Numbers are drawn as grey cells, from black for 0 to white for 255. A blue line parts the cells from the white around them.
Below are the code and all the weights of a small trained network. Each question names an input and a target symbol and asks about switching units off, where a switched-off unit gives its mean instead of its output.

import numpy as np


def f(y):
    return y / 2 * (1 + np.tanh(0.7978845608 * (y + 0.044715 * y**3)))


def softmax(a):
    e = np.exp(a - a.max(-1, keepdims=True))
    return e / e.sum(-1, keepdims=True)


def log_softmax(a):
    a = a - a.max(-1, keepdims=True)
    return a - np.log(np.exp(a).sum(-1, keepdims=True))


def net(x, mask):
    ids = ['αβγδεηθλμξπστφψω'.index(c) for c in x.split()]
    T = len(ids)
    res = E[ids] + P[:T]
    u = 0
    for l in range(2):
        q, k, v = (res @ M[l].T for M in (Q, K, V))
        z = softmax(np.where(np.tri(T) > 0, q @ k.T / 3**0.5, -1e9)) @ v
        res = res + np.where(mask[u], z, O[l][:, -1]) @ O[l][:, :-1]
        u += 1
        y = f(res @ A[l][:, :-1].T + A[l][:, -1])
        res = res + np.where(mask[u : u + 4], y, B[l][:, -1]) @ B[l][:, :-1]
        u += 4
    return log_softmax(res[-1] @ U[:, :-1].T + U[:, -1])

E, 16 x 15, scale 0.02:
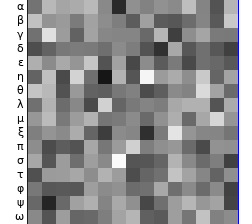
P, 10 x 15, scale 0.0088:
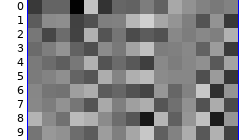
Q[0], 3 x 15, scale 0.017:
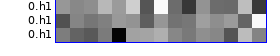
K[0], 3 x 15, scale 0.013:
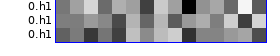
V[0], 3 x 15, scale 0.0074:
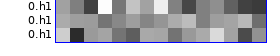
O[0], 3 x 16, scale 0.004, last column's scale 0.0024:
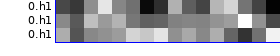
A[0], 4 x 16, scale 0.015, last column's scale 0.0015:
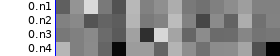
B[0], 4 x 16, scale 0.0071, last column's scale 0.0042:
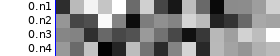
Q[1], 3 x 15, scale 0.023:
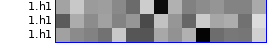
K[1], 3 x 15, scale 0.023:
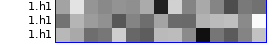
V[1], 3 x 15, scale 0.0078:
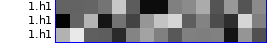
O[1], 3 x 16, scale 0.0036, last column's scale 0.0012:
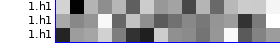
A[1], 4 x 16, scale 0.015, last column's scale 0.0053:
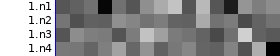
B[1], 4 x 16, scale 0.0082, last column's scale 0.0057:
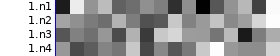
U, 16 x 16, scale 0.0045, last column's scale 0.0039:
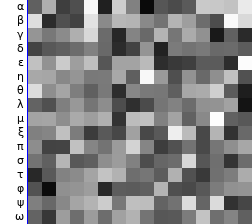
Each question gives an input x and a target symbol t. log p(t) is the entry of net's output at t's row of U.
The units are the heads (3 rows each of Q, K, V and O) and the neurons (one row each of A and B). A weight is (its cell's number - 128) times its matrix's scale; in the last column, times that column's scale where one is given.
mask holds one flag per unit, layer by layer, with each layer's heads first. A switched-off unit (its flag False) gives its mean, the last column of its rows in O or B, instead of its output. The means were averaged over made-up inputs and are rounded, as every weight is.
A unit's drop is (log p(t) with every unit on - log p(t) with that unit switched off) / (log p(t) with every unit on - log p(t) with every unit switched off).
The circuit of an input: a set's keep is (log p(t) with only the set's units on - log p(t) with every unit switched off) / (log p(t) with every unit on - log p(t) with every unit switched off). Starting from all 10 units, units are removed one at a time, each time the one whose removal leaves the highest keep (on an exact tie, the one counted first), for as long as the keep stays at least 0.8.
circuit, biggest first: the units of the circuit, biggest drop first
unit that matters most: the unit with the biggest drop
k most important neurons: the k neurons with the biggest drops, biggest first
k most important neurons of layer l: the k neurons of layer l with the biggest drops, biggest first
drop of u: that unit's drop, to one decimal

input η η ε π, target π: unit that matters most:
1.h1
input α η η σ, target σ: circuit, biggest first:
0.n4; 1.n2
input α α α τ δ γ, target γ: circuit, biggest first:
1.n3; 0.n1; 1.n4
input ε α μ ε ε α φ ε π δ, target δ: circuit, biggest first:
0.h1; 0.n3; 1.n3
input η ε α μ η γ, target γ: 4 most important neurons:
0.n1; 1.n3; 1.n4; 0.n2
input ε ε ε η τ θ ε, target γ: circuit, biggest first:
1.h1; 0.h1; 1.n4
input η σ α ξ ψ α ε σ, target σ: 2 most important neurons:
0.n4; 1.n2
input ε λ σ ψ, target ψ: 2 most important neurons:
1.n2; 0.n1
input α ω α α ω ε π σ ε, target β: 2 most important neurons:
1.n1; 1.n4
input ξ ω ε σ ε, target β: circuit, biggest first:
1.n4; 1.n1
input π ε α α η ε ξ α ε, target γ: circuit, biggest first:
1.n4; 1.h1
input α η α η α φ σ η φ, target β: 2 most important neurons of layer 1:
1.n1; 1.n2
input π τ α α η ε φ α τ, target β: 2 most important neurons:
0.n1; 1.n1
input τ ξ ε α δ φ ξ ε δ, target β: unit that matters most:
1.n2
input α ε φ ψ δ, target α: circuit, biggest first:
1.n1; 0.h1
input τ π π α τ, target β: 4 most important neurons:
1.n1; 1.n2; 0.n3; 0.n4
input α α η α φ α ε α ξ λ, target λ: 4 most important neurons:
0.n1; 0.n4; 1.n4; 0.n2
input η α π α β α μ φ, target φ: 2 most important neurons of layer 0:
0.n2; 0.n4
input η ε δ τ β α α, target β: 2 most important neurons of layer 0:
0.n3; 0.n1
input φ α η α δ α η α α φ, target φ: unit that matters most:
0.n2
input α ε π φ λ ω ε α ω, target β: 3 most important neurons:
0.n3; 0.n1; 1.n1
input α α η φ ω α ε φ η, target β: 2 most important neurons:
1.n1; 1.n4
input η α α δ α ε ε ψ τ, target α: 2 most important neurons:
1.n1; 0.n1
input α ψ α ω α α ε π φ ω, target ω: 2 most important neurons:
1.n3; 0.n1
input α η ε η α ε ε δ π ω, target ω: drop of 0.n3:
0.3
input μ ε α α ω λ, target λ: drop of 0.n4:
0.2
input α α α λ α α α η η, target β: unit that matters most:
1.n1
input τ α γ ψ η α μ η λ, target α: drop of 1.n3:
0.1
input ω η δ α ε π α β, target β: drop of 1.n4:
0.5
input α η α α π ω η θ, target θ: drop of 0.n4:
0.8
